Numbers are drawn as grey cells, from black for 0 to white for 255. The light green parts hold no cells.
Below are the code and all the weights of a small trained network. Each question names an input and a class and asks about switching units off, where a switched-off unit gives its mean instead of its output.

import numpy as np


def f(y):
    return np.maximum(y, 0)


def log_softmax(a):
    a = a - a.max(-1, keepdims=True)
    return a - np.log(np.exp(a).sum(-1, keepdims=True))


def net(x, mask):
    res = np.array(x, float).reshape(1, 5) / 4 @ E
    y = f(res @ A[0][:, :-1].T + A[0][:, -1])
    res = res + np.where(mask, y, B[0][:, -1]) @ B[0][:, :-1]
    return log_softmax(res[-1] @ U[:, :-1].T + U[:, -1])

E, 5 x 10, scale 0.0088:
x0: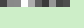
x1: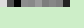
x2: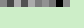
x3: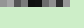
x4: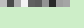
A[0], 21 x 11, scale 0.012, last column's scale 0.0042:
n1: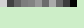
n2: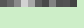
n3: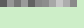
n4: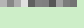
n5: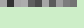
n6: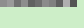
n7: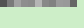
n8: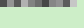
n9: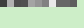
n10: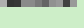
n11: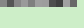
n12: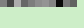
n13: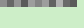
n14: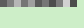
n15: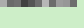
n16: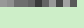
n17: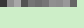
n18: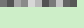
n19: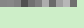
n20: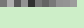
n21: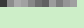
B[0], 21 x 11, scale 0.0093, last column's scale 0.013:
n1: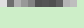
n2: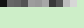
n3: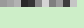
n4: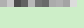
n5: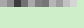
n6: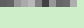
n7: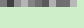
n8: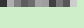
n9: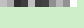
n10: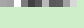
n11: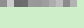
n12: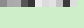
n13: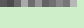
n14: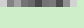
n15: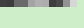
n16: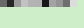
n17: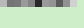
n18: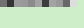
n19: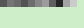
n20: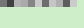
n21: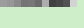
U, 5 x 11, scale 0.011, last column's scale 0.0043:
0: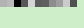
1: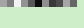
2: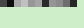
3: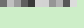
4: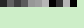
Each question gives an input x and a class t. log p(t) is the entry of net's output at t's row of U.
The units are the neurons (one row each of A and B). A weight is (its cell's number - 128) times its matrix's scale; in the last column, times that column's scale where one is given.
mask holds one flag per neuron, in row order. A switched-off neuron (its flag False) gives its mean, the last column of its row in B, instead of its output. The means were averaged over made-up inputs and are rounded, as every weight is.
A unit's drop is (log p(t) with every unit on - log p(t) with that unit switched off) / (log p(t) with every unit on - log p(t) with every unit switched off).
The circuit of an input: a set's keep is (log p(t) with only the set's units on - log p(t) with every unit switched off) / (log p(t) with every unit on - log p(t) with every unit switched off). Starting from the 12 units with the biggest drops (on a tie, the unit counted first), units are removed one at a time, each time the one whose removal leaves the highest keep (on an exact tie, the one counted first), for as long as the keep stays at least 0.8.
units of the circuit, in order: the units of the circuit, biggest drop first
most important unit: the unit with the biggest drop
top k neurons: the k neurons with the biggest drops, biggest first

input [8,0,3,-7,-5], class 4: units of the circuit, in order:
[n2]
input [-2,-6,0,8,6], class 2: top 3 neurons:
[n16, n20, n9]
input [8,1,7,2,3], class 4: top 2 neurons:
[n2, n3]
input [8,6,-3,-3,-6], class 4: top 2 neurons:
[n2, n8]
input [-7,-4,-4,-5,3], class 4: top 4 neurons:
[n19, n12, n15, n16]
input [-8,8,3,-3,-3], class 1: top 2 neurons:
[n10, n1]
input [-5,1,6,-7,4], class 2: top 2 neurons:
[n18, n13]
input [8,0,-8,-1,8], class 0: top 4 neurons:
[n4, n5, n12, n15]
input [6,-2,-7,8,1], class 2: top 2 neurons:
[n20, n16]
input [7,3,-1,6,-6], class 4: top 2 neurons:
[n2, n8]
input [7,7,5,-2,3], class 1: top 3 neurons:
[n10, n1, n15]
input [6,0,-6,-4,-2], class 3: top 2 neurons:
[n15, n3]
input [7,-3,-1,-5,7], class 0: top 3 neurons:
[n4, n5, n15]
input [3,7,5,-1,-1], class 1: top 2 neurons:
[n1, n10]
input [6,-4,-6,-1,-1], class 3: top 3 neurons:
[n3, n15, n19]
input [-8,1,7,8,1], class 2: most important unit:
n16
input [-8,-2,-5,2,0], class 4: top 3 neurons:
[n15, n12, n19]
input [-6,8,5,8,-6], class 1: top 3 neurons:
[n10, n1, n18]
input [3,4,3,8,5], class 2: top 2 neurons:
[n16, n9]
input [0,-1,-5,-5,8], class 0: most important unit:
n4
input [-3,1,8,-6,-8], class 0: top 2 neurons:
[n9, n3]
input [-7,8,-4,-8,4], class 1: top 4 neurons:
[n10, n1, n16, n20]
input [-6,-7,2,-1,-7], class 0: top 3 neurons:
[n9, n10, n1]
